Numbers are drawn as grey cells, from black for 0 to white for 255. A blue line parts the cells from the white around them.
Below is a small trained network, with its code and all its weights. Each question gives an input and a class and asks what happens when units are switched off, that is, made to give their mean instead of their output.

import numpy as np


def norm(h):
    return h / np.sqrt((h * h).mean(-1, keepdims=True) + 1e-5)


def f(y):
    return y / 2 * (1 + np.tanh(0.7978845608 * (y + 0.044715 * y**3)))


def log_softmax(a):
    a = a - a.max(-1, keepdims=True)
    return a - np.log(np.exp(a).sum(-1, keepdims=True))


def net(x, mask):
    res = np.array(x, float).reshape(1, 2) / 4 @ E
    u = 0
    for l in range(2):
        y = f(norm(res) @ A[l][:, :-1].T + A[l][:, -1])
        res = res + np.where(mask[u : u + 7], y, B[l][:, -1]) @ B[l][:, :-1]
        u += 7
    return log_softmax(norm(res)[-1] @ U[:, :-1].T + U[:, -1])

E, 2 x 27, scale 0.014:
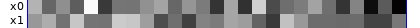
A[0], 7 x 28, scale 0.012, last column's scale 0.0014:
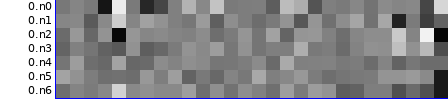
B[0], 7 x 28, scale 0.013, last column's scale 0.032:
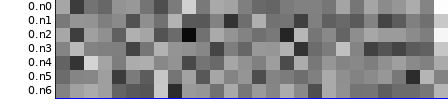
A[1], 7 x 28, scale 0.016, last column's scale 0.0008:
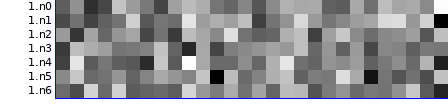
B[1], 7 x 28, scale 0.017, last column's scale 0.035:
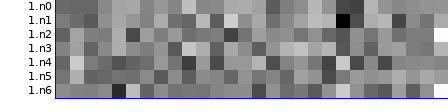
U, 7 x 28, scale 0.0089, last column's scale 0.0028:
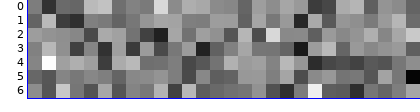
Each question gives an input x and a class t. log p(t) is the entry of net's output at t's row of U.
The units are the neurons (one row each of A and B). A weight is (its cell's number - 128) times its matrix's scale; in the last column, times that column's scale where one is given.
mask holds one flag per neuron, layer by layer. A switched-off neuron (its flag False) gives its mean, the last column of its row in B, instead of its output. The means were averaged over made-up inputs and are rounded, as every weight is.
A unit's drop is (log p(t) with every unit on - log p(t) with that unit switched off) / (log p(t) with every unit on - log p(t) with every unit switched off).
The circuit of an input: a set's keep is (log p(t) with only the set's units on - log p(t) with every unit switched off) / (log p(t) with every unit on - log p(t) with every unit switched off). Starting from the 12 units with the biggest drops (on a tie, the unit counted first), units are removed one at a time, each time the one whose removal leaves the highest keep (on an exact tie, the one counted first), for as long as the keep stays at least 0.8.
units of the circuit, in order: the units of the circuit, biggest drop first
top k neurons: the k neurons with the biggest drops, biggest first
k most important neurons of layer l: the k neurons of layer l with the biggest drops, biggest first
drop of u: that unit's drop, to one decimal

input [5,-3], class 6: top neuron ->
[1.n6]
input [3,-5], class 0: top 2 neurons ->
[0.n0 1.n1]
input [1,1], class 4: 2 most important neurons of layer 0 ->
[0.n0 0.n1]
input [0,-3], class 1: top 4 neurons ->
[0.n3 0.n2 0.n1 0.n0]
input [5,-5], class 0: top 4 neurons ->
[0.n0 0.n3 1.n1 1.n2]
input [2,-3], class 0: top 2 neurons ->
[0.n0 1.n1]
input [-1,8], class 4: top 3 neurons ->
[0.n0 1.n6 0.n2]
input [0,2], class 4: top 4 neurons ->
[0.n0 1.n6 0.n3 0.n2]
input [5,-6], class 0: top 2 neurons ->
[0.n0 1.n1]
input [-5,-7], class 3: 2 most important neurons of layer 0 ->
[0.n3 0.n1]
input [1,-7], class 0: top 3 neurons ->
[0.n0 1.n1 0.n6]
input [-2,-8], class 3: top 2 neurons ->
[0.n3 1.n2]
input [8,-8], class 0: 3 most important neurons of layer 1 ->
[1.n1 1.n2 1.n0]
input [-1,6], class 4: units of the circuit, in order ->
[1.n6]
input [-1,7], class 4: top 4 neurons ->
[0.n0 1.n6 0.n2 0.n4]
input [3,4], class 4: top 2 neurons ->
[0.n0 0.n1]
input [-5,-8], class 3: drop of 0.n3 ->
0.8
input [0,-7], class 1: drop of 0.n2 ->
0.6
